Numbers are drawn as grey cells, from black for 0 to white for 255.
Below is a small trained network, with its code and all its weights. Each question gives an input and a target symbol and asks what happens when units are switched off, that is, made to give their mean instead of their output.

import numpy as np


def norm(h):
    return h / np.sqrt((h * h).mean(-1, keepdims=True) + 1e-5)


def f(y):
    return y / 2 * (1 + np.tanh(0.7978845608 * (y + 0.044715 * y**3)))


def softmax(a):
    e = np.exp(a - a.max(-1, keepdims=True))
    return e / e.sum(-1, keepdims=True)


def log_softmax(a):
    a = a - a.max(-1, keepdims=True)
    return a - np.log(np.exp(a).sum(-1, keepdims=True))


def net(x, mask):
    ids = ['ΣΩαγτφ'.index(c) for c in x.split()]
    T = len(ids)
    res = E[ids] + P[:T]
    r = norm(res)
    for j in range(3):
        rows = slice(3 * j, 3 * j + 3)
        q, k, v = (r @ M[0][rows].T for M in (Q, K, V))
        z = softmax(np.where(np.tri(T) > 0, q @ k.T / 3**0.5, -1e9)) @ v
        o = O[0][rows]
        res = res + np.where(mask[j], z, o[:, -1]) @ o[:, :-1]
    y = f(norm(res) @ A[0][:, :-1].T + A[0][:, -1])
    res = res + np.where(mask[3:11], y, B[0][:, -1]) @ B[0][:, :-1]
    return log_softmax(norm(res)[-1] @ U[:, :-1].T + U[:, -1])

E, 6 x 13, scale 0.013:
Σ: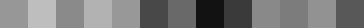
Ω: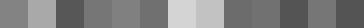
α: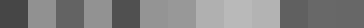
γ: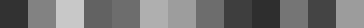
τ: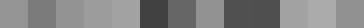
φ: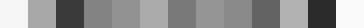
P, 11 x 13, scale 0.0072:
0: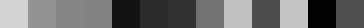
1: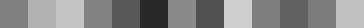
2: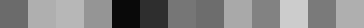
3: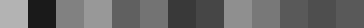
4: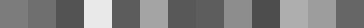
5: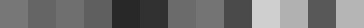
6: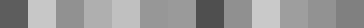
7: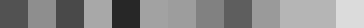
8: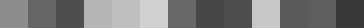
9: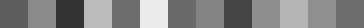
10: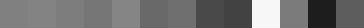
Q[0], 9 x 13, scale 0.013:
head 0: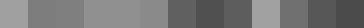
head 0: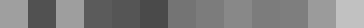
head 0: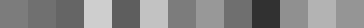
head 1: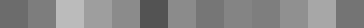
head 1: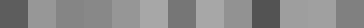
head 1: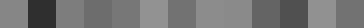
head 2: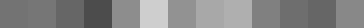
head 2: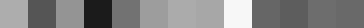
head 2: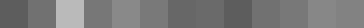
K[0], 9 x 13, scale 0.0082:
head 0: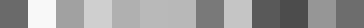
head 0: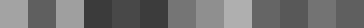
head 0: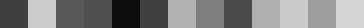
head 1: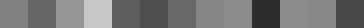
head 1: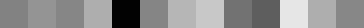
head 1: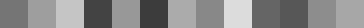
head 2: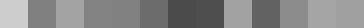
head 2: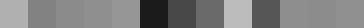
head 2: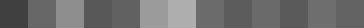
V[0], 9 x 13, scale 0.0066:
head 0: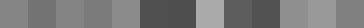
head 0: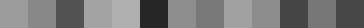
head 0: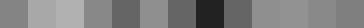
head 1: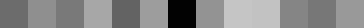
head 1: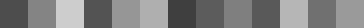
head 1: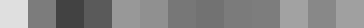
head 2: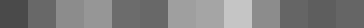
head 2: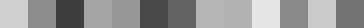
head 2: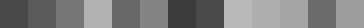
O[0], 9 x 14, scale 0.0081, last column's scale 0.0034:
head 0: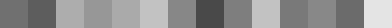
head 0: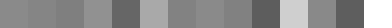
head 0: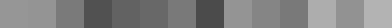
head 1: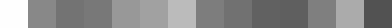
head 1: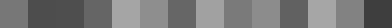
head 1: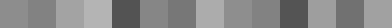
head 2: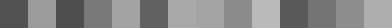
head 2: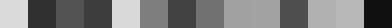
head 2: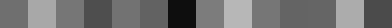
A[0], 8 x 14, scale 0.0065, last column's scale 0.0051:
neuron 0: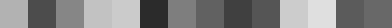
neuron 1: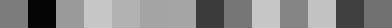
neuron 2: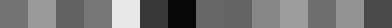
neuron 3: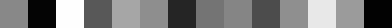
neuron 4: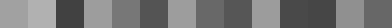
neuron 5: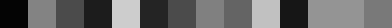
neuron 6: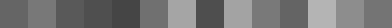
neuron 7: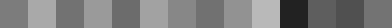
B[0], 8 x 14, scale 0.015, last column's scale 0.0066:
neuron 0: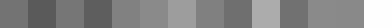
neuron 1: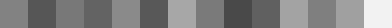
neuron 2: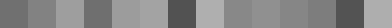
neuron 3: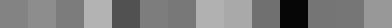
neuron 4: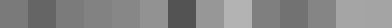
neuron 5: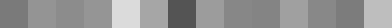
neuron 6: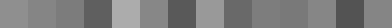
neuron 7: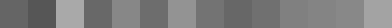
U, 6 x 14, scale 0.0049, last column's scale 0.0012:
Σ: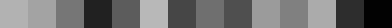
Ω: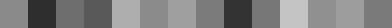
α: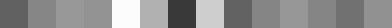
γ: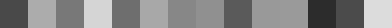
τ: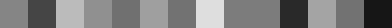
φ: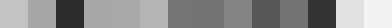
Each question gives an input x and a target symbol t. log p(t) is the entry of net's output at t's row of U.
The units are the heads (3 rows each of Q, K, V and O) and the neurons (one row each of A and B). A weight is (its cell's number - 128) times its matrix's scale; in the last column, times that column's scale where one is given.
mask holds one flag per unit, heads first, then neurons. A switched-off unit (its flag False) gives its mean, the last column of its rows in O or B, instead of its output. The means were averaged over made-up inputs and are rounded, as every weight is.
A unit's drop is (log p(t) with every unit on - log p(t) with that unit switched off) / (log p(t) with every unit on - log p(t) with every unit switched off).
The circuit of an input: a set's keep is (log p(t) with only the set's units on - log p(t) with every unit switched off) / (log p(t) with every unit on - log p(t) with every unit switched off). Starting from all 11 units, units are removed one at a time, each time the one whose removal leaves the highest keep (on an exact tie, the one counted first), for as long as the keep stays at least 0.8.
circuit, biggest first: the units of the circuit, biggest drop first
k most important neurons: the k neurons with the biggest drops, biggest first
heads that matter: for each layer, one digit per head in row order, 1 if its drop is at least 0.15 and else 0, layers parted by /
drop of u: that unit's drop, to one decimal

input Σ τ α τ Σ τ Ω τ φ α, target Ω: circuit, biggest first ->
(head 0; head 2; neuron 1)
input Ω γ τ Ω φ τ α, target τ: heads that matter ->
111
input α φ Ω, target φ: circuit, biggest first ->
(head 1; head 2; neuron 0)
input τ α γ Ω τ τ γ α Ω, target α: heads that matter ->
100
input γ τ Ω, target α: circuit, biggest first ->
(head 1; neuron 5; head 0)
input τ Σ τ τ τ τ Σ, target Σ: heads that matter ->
101
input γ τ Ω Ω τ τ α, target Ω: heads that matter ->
001
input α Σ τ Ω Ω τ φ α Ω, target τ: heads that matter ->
111
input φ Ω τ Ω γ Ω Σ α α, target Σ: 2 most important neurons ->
(neuron 1; neuron 6)
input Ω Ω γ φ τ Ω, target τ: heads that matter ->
010
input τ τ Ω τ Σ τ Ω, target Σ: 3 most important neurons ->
(neuron 1; neuron 5; neuron 6)
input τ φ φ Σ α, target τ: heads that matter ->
110
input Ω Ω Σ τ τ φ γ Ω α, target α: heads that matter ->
100
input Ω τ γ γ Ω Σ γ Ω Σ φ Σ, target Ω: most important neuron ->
(neuron 1)
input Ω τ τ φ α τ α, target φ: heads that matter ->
111
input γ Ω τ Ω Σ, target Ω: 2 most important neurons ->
(neuron 1; neuron 0)
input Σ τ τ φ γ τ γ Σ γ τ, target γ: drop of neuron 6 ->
0.0
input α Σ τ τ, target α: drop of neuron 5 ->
0.2
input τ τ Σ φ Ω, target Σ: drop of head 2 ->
0.2
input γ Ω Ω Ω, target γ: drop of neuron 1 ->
0.1
